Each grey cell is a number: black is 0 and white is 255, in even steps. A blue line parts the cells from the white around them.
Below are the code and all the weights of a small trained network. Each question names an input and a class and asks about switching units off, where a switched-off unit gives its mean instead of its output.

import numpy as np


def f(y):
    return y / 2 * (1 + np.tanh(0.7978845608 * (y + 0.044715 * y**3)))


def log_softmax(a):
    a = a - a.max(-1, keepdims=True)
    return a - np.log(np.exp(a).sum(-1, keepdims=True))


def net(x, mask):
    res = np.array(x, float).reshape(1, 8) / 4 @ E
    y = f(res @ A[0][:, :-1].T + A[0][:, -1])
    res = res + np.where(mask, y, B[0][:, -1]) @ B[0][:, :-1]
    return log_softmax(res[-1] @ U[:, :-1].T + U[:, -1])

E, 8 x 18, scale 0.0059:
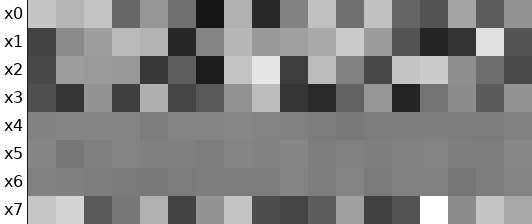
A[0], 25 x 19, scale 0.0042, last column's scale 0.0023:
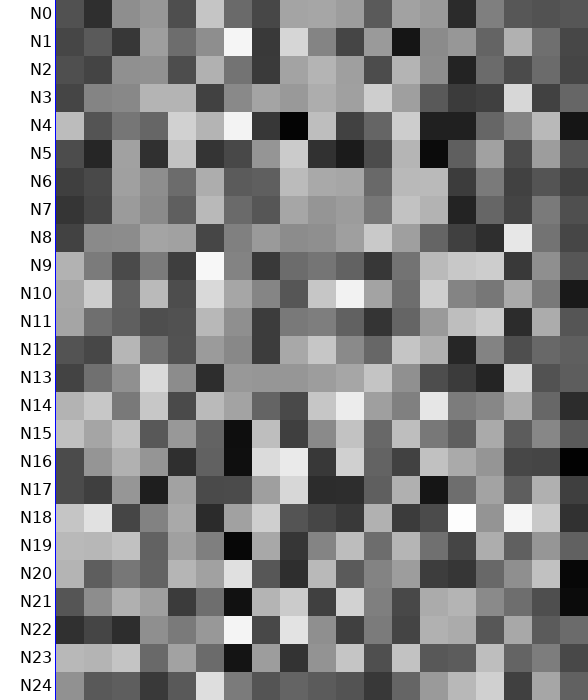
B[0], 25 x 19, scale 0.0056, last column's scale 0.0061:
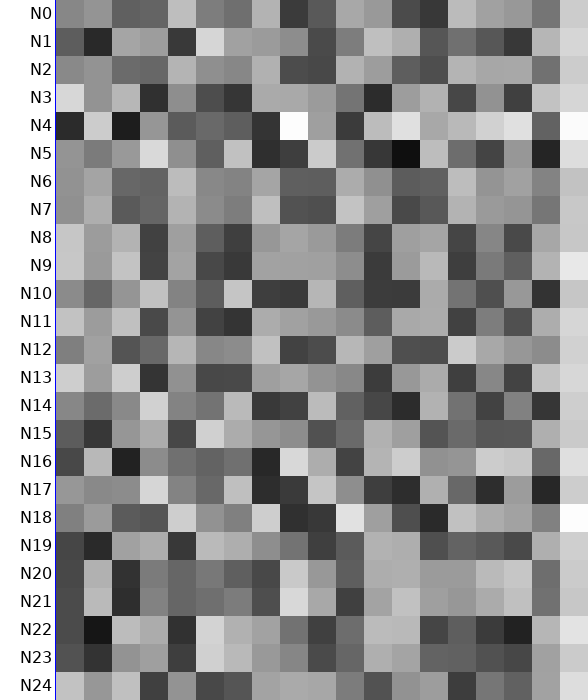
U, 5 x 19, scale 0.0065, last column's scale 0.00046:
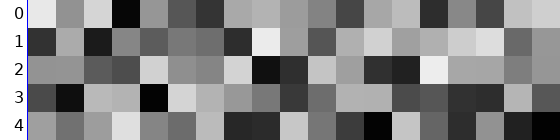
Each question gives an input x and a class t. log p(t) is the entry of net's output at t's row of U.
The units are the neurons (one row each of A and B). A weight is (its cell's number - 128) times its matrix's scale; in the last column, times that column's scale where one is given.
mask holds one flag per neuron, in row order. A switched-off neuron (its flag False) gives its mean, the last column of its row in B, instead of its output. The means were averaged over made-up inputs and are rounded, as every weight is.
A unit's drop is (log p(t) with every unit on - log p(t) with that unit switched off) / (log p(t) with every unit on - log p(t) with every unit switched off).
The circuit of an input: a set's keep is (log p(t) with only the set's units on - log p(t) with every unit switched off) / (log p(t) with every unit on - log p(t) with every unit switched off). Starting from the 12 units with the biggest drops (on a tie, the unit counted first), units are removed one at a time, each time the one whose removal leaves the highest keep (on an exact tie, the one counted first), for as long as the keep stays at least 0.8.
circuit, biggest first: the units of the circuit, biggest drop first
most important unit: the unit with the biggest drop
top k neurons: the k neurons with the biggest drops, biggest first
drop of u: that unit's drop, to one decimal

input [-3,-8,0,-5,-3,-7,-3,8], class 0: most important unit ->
N9
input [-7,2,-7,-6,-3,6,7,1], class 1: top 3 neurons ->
N4, N20, N19
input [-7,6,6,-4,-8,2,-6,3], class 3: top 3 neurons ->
N22, N1, N9
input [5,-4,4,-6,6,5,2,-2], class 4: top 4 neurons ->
N14, N10, N22, N1
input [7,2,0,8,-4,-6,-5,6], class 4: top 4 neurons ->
N5, N17, N22, N1
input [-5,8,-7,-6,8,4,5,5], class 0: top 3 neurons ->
N13, N3, N8
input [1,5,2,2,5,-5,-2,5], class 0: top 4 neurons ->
N3, N13, N8, N12
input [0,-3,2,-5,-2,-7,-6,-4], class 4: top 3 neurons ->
N14, N18, N10
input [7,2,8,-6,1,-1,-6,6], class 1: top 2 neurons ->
N16, N21
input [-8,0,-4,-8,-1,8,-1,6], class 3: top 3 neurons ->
N1, N22, N5
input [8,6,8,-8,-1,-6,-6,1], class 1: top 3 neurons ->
N16, N21, N22
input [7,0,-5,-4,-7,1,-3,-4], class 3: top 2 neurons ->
N19, N23
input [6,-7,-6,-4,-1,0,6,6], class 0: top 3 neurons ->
N9, N11, N24
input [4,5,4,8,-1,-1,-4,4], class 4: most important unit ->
N5
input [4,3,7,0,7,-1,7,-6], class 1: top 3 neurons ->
N16, N21, N18
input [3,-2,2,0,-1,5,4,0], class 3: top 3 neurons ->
N4, N3, N13
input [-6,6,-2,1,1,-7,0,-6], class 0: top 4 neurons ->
N13, N3, N8, N18
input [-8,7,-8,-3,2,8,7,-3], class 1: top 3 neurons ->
N4, N20, N9
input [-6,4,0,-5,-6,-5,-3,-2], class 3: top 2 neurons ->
N22, N1
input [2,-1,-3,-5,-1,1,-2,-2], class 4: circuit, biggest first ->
N14
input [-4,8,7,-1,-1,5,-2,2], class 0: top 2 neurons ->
N13, N3
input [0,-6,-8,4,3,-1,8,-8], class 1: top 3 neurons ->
N4, N20, N18
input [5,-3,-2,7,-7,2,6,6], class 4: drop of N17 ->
0.5
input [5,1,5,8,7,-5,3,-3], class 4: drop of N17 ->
0.3
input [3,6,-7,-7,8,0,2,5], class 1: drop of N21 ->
-0.1
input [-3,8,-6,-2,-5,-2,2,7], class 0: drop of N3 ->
0.2
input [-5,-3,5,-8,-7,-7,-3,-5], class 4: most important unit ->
N14
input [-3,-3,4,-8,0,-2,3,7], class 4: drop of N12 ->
0.2
